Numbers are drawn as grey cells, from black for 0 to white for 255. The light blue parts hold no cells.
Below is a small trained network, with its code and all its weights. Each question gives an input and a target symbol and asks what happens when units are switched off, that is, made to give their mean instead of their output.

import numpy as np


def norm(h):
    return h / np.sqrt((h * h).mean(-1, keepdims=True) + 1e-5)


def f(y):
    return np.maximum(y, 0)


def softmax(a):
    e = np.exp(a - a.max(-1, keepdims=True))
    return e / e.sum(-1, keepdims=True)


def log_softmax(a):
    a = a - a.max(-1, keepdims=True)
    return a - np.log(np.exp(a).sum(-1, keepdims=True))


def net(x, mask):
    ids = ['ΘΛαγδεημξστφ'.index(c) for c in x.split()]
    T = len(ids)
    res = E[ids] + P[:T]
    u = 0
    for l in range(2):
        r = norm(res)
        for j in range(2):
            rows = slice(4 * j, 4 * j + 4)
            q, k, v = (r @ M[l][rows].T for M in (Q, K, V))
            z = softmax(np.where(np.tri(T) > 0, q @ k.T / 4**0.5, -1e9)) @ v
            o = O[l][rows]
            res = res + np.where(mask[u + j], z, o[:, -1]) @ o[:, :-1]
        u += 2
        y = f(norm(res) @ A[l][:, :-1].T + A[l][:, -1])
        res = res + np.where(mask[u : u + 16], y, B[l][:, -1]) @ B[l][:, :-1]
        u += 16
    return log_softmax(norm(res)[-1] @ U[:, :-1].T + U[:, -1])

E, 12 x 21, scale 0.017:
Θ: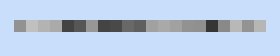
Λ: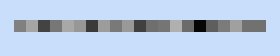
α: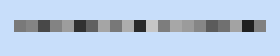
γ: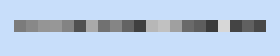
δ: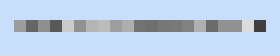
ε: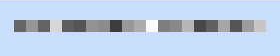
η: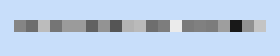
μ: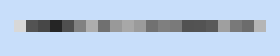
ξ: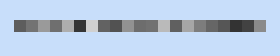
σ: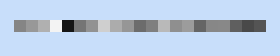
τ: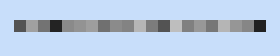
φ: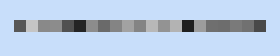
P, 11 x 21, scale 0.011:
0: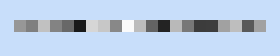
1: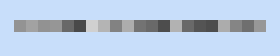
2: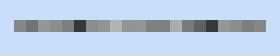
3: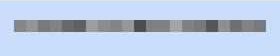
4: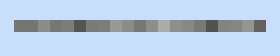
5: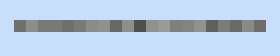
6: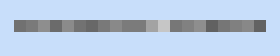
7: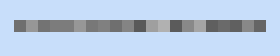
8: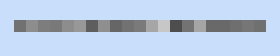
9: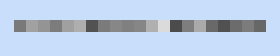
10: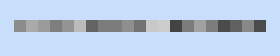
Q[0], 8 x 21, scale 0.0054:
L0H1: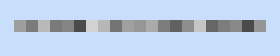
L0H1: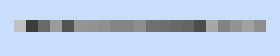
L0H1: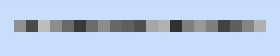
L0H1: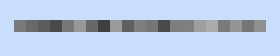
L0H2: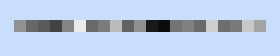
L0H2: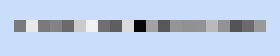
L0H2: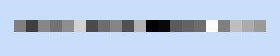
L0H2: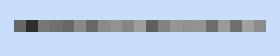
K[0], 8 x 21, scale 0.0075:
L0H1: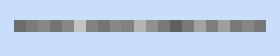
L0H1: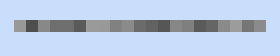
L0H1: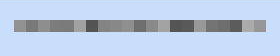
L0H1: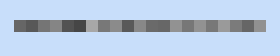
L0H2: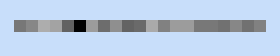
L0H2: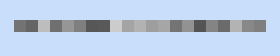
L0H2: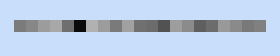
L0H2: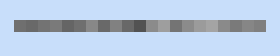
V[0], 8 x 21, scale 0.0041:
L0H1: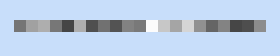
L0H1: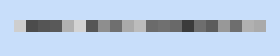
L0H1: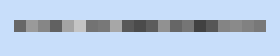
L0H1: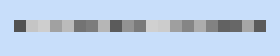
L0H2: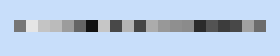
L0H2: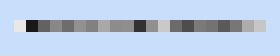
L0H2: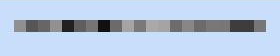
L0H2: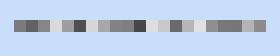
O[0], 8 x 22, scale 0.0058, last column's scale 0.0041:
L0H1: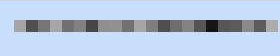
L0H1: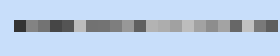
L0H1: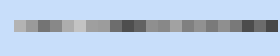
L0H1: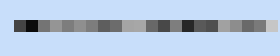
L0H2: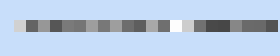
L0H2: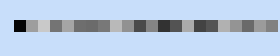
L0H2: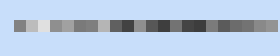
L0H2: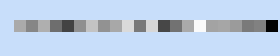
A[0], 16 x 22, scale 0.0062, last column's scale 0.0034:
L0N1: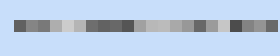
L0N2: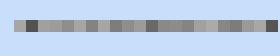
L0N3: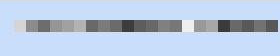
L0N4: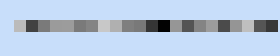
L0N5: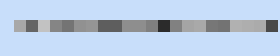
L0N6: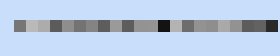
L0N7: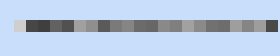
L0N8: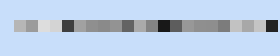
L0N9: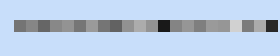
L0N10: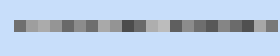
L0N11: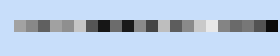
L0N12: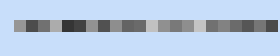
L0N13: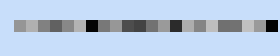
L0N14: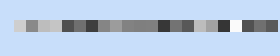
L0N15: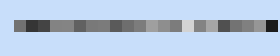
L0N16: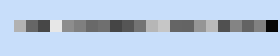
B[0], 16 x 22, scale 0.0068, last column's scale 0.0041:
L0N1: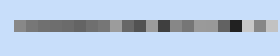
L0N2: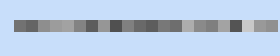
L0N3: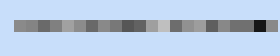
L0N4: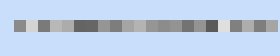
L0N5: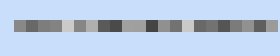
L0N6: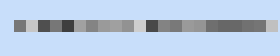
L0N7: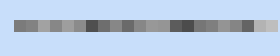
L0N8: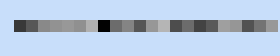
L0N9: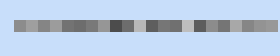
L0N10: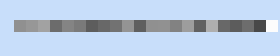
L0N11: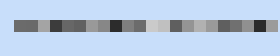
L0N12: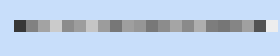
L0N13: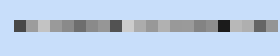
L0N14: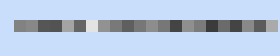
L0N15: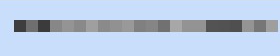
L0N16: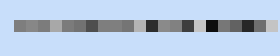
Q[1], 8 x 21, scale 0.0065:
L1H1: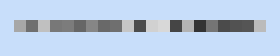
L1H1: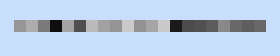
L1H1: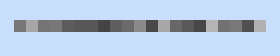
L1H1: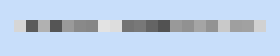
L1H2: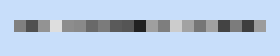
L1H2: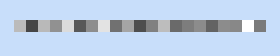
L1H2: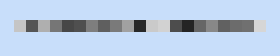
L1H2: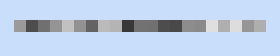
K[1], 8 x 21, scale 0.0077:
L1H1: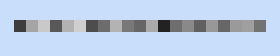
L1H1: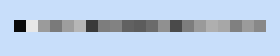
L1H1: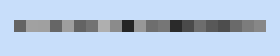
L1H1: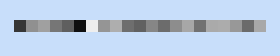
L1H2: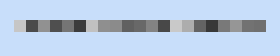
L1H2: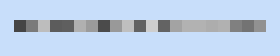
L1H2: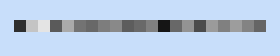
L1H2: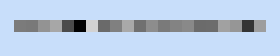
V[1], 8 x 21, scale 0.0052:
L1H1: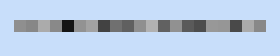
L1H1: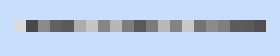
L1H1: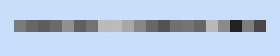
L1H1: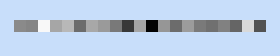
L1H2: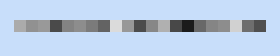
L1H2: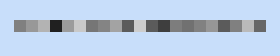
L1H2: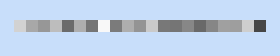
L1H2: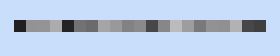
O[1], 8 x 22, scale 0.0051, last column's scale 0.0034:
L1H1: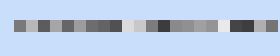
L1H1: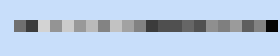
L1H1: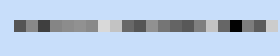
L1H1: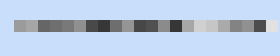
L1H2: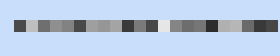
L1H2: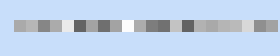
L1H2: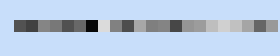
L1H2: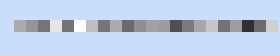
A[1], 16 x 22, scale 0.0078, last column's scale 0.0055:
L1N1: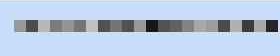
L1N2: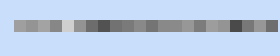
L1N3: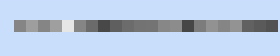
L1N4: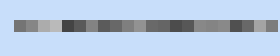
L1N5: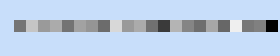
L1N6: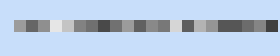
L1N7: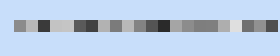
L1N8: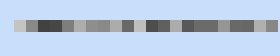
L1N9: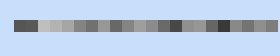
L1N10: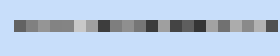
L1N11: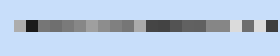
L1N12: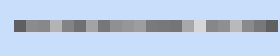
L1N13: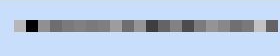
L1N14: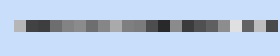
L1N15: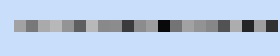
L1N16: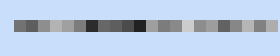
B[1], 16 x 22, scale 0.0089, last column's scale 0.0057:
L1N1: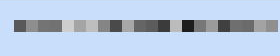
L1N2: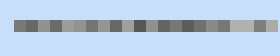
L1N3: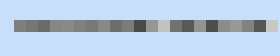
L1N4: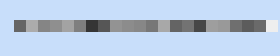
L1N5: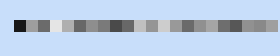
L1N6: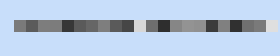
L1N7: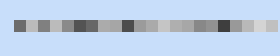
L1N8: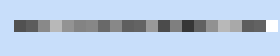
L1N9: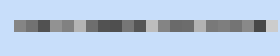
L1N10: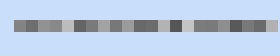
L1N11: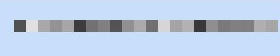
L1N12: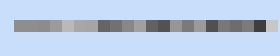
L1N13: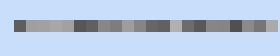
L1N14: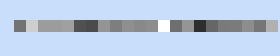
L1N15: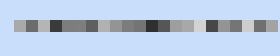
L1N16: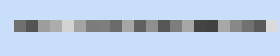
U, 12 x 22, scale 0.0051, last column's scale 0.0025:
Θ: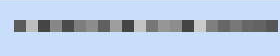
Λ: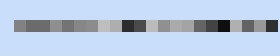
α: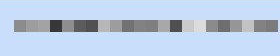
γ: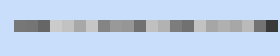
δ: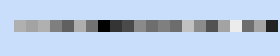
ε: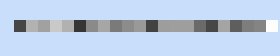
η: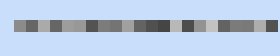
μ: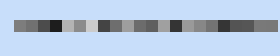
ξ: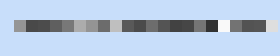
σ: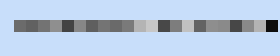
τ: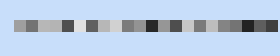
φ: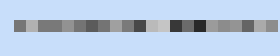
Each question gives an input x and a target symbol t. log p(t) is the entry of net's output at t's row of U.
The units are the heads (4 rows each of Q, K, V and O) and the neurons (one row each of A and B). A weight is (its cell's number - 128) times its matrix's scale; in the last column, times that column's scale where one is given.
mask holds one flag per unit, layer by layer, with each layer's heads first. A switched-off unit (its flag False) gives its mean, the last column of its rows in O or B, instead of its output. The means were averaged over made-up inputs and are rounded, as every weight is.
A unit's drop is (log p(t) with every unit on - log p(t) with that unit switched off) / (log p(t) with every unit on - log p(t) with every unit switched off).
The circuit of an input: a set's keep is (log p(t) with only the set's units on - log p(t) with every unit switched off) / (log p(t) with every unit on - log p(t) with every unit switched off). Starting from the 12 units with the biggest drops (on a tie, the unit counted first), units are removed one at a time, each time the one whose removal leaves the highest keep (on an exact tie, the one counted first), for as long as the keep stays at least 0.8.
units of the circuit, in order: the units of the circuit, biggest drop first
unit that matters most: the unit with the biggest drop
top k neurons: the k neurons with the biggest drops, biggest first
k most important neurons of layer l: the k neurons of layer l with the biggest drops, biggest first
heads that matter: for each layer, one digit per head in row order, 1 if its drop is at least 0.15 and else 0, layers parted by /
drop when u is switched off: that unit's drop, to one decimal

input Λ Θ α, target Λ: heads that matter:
00 / 00
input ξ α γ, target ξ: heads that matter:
10 / 11
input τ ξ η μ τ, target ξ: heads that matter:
01 / 01
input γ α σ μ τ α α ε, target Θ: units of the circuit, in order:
L0H2; L0N16; L1N16
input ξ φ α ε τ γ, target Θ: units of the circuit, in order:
L0H2; L1N16; L0N16
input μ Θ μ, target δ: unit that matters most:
L1H1
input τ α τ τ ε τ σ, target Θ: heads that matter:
01 / 00
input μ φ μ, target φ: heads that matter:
01 / 00
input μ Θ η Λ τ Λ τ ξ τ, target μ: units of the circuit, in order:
L0H2; L1H2; L1H1
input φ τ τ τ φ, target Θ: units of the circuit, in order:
L0H2; L1N16
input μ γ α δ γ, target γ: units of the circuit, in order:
L0H2; L0N12
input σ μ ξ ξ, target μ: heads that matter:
00 / 01
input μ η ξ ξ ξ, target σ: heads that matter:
00 / 01
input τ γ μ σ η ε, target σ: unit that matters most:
L1H2
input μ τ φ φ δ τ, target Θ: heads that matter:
00 / 10
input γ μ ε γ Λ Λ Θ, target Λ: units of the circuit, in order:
L0H2; L1H1
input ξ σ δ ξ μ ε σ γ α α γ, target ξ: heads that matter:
10 / 00
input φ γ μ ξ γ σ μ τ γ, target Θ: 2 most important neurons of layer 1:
L1N6; L1N16
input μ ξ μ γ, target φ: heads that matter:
01 / 00
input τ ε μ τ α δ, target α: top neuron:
L1N8
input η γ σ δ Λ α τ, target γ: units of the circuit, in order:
L0H2; L1H2; L1N6
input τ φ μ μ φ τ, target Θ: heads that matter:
01 / 10
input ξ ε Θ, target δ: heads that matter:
00 / 10
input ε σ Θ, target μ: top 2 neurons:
L0N5; L0N14
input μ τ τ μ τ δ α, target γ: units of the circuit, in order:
L0H2; L1H2
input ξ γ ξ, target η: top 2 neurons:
L1N1; L1N15
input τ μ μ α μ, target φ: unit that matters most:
L1N6
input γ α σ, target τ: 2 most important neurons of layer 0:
L0N10; L0N12
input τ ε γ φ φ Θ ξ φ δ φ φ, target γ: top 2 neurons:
L0N12; L1N6
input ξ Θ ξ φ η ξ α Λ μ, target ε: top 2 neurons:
L1N13; L1N11
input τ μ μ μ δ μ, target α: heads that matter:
10 / 00
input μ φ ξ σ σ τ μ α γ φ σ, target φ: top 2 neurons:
L1N4; L1N6
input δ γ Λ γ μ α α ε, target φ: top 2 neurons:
L1N4; L1N6
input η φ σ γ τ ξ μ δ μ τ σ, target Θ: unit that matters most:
L0N16
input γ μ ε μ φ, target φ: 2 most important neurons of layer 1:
L1N4; L1N6
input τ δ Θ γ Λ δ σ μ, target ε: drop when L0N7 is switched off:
-0.1
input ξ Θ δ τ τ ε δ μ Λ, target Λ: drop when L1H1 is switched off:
0.2
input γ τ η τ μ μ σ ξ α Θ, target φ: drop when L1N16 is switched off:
-0.1
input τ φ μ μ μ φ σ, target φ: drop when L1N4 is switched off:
0.1
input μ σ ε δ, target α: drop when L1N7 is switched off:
0.2
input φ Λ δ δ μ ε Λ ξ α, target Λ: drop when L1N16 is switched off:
-0.1
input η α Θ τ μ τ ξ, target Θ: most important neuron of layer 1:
L1N6
